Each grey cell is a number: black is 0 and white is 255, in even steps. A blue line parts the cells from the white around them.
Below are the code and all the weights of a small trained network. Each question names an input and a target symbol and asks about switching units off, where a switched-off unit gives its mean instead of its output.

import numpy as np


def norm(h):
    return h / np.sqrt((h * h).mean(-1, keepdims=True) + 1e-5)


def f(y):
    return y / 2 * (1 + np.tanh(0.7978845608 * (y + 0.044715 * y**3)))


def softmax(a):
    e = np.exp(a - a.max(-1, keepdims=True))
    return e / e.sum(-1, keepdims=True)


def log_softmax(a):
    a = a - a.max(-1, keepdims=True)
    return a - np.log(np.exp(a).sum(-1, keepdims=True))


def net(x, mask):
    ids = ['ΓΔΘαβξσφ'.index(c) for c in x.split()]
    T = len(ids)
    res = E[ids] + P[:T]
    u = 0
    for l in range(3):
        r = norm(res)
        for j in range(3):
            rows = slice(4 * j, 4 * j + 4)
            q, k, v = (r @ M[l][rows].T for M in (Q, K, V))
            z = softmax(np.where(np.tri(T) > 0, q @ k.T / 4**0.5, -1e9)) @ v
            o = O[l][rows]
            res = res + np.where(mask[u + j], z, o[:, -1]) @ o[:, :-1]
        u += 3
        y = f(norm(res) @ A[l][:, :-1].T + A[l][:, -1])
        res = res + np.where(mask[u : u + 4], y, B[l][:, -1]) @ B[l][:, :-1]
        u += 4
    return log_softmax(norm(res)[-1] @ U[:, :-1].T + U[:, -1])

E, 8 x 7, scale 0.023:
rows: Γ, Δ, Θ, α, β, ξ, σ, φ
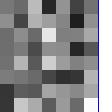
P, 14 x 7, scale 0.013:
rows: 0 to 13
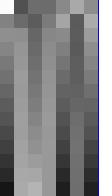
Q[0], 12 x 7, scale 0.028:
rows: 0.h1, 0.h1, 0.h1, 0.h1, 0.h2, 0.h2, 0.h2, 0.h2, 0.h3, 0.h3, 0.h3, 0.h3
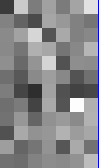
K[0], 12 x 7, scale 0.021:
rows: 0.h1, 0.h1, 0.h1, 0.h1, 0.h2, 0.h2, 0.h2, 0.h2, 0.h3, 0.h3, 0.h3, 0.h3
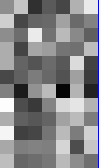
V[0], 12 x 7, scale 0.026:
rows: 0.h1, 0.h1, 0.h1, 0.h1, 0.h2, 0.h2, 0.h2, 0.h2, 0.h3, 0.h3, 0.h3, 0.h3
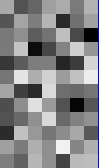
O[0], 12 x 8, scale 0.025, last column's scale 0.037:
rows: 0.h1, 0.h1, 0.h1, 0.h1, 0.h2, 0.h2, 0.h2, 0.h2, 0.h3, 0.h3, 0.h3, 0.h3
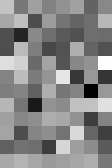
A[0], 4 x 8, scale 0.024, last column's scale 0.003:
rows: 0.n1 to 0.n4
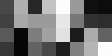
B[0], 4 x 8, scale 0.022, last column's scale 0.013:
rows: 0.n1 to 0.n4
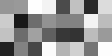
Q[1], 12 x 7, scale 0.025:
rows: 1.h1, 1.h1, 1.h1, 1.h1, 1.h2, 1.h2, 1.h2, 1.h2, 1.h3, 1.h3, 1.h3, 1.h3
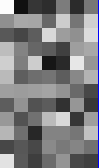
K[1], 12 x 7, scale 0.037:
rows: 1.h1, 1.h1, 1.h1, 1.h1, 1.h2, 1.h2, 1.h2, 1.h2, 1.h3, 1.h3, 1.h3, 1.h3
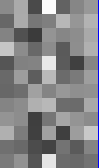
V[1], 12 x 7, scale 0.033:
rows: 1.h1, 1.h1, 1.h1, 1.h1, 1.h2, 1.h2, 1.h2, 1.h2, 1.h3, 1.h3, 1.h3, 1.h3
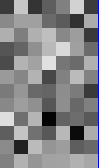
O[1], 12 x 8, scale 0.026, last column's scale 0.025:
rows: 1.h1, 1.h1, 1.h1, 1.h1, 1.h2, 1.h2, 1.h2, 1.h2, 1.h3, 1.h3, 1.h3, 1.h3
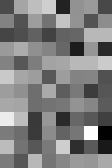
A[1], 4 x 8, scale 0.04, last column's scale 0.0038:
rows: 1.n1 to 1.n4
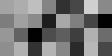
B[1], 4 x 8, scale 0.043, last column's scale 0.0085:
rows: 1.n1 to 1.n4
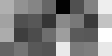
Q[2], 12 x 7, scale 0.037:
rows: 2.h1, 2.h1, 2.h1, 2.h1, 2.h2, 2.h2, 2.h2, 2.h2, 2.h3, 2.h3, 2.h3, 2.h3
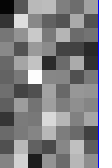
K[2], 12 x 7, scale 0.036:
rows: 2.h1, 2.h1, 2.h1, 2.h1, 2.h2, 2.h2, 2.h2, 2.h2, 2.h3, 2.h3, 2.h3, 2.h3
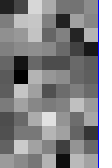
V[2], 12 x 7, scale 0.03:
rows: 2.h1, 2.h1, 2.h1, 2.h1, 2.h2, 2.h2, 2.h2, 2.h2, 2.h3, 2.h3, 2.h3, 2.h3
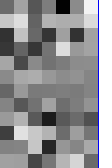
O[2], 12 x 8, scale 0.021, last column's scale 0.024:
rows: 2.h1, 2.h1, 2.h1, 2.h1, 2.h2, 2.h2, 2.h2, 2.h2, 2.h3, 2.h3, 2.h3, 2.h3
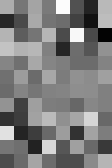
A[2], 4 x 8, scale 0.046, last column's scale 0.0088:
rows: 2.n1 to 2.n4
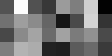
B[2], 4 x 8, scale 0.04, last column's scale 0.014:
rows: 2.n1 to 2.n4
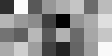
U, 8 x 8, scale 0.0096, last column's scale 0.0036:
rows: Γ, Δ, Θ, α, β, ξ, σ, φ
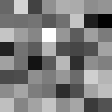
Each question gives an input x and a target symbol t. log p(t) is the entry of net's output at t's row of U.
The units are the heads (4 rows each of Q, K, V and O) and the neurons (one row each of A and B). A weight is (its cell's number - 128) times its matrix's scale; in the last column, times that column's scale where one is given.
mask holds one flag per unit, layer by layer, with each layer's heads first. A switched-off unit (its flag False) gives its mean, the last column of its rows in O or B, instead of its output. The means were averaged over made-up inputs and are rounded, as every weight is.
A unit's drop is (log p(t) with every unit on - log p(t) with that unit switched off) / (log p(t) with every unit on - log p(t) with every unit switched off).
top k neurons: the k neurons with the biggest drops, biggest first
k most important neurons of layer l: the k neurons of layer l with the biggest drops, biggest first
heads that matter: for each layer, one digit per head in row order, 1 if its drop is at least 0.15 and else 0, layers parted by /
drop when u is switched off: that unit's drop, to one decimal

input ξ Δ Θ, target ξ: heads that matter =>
100 / 101 / 101
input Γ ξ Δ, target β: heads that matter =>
111 / 101 / 000
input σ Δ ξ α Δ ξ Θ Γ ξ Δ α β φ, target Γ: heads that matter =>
110 / 000 / 000
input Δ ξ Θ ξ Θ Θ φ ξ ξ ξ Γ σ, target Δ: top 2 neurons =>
[0.n3, 0.n1]
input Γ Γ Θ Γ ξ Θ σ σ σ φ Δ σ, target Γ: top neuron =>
[0.n4]
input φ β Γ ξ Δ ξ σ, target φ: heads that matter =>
010 / 000 / 000
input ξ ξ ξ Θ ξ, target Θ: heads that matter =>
111 / 101 / 101
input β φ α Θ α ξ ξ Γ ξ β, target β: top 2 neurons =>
[0.n1, 0.n2]
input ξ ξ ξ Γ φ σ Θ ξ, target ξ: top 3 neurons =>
[0.n4, 2.n3, 2.n1]
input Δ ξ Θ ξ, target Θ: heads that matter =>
111 / 111 / 101
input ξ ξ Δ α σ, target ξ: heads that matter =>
000 / 101 / 101
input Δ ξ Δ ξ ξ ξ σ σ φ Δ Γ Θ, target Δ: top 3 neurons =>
[0.n1, 0.n3, 1.n2]
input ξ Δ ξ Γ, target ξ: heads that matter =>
010 / 001 / 000
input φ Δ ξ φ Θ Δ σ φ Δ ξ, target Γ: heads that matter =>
111 / 001 / 110
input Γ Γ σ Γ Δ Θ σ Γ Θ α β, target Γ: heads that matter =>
111 / 100 / 101
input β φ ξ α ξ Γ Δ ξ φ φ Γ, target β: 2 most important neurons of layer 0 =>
[0.n4, 0.n1]
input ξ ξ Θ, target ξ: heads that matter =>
000 / 100 / 101
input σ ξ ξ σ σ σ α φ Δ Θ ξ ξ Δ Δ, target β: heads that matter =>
110 / 000 / 000
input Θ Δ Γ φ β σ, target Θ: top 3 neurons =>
[0.n1, 0.n4, 0.n2]
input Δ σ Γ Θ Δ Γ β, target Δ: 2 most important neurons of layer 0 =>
[0.n3, 0.n4]
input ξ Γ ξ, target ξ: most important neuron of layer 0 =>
[0.n4]
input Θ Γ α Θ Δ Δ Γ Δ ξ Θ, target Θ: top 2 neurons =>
[0.n1, 0.n4]
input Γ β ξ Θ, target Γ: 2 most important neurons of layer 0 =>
[0.n4, 0.n3]
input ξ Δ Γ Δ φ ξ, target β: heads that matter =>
111 / 001 / 101
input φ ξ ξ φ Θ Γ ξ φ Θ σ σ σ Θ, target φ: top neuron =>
[1.n4]
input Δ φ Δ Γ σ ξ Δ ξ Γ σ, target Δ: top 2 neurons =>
[0.n4, 0.n3]
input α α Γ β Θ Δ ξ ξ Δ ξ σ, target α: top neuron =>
[0.n4]
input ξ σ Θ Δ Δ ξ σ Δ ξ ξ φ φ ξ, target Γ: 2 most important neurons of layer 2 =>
[2.n2, 2.n4]
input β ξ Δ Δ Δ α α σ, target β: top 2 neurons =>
[0.n1, 0.n2]
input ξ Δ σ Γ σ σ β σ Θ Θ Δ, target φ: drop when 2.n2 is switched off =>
0.1
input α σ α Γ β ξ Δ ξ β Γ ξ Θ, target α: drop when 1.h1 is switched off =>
0.2
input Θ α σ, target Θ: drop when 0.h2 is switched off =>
0.5
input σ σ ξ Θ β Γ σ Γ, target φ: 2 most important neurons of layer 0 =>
[0.n4, 0.n2]
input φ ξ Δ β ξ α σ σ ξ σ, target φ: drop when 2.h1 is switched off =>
0.2
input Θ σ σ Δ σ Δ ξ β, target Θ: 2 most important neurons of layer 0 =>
[0.n1, 0.n2]
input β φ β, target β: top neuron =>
[0.n2]
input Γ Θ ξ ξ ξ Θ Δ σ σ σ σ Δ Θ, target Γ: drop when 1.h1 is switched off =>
0.1
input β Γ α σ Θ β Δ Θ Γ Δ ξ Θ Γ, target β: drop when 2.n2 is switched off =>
0.1
